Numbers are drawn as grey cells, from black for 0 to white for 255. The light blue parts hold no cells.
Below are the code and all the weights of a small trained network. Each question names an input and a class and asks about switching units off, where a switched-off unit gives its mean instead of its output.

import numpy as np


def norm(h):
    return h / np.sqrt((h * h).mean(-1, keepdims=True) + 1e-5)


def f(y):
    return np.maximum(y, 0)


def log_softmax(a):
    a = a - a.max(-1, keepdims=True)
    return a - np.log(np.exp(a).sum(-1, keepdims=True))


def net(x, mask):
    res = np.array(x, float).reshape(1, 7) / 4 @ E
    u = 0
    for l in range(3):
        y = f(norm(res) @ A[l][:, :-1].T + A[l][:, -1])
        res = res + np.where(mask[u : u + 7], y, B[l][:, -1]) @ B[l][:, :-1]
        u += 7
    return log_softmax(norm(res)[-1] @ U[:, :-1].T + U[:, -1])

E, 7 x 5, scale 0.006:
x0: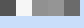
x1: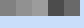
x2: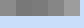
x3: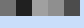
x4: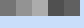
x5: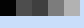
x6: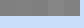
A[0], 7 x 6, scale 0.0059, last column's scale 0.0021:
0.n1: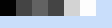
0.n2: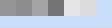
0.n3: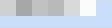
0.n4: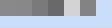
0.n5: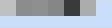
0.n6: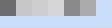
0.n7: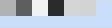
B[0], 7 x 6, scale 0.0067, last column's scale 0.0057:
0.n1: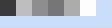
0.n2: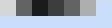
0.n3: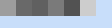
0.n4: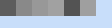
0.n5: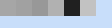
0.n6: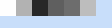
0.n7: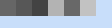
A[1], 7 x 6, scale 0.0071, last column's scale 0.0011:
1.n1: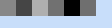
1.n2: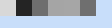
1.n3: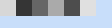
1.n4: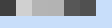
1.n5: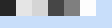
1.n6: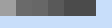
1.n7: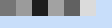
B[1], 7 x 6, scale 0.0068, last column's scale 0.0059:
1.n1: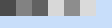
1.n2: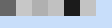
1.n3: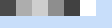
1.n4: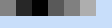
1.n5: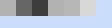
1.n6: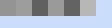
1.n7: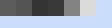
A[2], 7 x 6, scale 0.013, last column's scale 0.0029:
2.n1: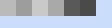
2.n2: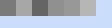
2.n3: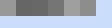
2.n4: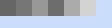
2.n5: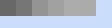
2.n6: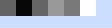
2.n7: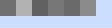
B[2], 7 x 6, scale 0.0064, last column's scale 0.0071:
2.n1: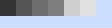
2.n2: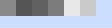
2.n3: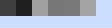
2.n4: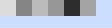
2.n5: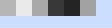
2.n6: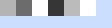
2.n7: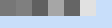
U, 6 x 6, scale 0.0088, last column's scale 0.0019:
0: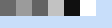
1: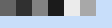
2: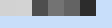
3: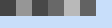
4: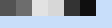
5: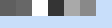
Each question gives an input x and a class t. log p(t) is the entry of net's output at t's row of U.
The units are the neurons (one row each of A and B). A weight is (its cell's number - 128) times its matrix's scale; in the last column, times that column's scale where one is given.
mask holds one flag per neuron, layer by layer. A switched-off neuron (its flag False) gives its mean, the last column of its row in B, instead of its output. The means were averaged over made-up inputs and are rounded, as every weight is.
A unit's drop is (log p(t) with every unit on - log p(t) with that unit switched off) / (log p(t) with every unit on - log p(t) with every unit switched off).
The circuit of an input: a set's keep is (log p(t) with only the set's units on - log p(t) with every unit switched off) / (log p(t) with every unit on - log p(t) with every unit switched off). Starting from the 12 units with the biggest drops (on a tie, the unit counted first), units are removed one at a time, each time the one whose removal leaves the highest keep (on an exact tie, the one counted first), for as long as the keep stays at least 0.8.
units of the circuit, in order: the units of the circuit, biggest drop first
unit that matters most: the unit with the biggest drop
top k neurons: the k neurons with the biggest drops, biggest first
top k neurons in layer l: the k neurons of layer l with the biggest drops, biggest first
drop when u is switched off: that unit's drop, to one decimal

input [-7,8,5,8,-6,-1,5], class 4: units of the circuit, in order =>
(1.n2; 1.n3)
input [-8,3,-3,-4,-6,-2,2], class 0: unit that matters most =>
1.n2
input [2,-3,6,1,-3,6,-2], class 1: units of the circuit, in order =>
(1.n3; 2.n6)
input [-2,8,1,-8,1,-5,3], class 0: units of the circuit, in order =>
(2.n6; 0.n7; 2.n7)
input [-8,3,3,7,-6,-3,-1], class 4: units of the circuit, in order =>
(1.n2; 1.n3)
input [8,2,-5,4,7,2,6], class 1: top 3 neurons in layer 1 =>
(1.n4; 1.n5; 1.n3)
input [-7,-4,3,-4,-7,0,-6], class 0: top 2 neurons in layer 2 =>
(2.n1; 2.n3)
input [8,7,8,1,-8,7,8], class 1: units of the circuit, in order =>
(1.n3; 1.n2; 2.n2)
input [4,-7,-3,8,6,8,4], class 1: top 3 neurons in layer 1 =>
(1.n4; 1.n3; 1.n5)
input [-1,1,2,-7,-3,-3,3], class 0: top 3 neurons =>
(2.n6; 0.n1; 0.n3)
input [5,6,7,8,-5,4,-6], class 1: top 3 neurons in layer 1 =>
(1.n4; 1.n5; 1.n3)
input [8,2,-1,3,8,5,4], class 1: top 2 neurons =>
(1.n4; 1.n5)
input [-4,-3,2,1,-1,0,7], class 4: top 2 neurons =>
(1.n2; 0.n6)
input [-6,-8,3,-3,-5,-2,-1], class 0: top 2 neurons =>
(1.n2; 0.n2)
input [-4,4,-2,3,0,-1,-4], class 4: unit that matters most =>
0.n6
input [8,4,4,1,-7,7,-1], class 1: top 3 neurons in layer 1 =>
(1.n4; 1.n3; 1.n2)
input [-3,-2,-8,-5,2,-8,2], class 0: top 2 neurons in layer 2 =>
(2.n6; 2.n1)
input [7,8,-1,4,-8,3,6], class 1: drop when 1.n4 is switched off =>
0.1
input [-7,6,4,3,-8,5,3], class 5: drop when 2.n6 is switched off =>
0.2
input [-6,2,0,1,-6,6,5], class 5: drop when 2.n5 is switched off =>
0.1
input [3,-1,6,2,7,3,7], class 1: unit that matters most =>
1.n4
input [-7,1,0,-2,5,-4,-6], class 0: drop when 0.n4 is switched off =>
0.0
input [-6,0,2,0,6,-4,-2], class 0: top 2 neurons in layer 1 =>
(1.n2; 1.n6)
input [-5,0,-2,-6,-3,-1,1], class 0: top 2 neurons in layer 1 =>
(1.n2; 1.n3)
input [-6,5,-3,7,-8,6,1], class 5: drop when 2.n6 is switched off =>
0.2
